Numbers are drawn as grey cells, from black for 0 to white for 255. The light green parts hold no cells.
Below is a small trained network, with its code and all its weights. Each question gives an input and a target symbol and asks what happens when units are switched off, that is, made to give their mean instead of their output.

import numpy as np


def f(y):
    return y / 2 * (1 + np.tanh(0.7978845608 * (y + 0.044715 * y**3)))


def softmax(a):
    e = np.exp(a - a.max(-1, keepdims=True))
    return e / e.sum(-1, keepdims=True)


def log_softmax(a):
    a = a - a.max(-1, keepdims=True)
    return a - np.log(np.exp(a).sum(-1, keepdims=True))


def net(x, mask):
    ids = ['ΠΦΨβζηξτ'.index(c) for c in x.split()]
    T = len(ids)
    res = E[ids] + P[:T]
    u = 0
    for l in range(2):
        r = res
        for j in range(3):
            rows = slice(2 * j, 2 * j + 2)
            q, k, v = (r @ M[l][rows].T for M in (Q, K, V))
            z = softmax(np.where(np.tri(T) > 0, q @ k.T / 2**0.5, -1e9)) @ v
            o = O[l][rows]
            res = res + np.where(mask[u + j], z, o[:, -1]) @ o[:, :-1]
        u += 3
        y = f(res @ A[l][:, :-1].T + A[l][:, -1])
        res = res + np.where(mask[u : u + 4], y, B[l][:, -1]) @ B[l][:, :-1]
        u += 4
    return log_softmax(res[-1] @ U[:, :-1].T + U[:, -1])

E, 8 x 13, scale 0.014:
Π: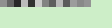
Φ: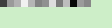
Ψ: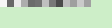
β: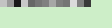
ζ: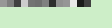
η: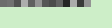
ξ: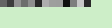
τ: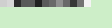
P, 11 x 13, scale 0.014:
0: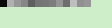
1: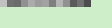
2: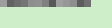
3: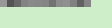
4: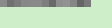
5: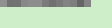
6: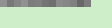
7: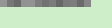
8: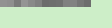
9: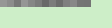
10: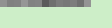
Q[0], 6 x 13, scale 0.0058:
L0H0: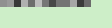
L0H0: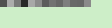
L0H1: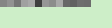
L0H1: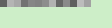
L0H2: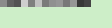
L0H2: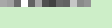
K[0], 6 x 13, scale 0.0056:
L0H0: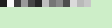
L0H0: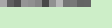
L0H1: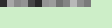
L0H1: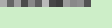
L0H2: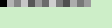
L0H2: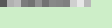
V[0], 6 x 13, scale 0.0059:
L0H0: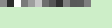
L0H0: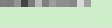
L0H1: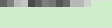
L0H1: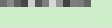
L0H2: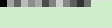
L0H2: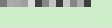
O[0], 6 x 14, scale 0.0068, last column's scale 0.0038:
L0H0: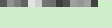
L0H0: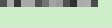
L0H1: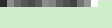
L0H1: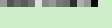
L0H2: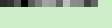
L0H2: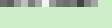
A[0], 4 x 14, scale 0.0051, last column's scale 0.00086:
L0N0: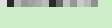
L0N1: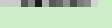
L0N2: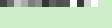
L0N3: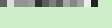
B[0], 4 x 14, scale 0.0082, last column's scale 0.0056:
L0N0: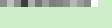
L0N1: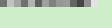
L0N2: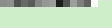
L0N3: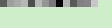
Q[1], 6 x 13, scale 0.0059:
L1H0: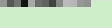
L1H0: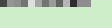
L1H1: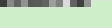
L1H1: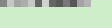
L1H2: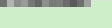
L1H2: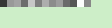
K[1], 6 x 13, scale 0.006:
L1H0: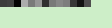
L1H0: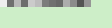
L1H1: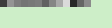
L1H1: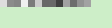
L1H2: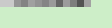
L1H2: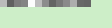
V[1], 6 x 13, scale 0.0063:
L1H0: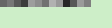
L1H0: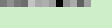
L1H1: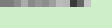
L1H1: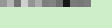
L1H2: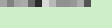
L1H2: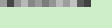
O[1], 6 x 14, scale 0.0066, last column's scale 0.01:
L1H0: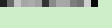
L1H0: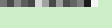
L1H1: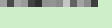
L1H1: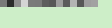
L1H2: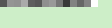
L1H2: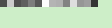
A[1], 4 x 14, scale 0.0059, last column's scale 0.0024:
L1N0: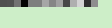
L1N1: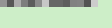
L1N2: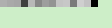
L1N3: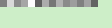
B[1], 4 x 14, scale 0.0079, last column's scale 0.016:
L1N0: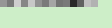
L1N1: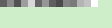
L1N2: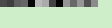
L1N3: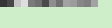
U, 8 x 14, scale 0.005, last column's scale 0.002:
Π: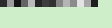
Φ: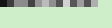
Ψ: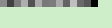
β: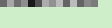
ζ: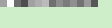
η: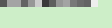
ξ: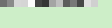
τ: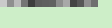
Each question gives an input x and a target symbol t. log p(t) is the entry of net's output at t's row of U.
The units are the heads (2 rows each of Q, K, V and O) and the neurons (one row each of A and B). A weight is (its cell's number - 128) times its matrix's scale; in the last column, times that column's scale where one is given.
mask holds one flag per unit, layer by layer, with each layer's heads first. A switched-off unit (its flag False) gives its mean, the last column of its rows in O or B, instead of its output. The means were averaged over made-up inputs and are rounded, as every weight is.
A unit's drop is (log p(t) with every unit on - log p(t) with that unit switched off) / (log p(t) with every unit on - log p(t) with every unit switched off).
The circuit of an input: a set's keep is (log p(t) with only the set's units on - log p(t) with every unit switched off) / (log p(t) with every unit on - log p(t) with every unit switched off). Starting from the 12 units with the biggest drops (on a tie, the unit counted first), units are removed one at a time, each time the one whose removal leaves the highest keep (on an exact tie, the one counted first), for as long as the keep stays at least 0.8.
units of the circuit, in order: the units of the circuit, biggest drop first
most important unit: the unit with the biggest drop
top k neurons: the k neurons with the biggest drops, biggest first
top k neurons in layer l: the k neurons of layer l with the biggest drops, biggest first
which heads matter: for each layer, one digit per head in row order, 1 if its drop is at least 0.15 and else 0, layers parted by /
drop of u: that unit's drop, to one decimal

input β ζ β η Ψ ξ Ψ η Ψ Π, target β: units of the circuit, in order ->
L0H0, L1H2
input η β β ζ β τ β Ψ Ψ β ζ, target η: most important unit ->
L0H2
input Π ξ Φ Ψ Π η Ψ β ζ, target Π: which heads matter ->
101 / 100
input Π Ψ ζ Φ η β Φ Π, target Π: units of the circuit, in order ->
L0H2, L1H0
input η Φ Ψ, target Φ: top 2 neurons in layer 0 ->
L0N0, L0N1
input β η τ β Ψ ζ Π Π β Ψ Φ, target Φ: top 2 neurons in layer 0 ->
L0N0, L0N3
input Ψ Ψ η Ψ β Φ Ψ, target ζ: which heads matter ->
001 / 100
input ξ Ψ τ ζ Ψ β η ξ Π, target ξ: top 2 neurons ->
L0N3, L0N2
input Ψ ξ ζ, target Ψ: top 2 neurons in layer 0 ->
L0N2, L0N3
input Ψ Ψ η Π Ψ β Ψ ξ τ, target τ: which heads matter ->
000 / 011
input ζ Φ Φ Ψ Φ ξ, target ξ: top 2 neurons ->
L1N0, L0N3
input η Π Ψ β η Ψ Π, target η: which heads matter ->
001 / 010
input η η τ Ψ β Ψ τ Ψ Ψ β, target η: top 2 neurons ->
L1N1, L0N2
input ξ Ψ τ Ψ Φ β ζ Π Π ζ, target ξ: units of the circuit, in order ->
L1H0
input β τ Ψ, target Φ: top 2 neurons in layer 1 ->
L1N2, L1N3
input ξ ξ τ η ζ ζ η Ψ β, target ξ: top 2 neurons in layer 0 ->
L0N3, L0N2
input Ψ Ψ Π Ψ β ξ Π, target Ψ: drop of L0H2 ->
0.3
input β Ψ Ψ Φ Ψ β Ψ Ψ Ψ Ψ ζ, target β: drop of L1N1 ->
0.2
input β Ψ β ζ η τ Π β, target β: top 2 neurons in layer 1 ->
L1N1, L1N0
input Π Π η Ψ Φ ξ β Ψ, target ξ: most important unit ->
L0N0
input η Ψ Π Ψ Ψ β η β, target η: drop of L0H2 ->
0.6
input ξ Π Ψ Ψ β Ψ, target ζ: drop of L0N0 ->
0.2
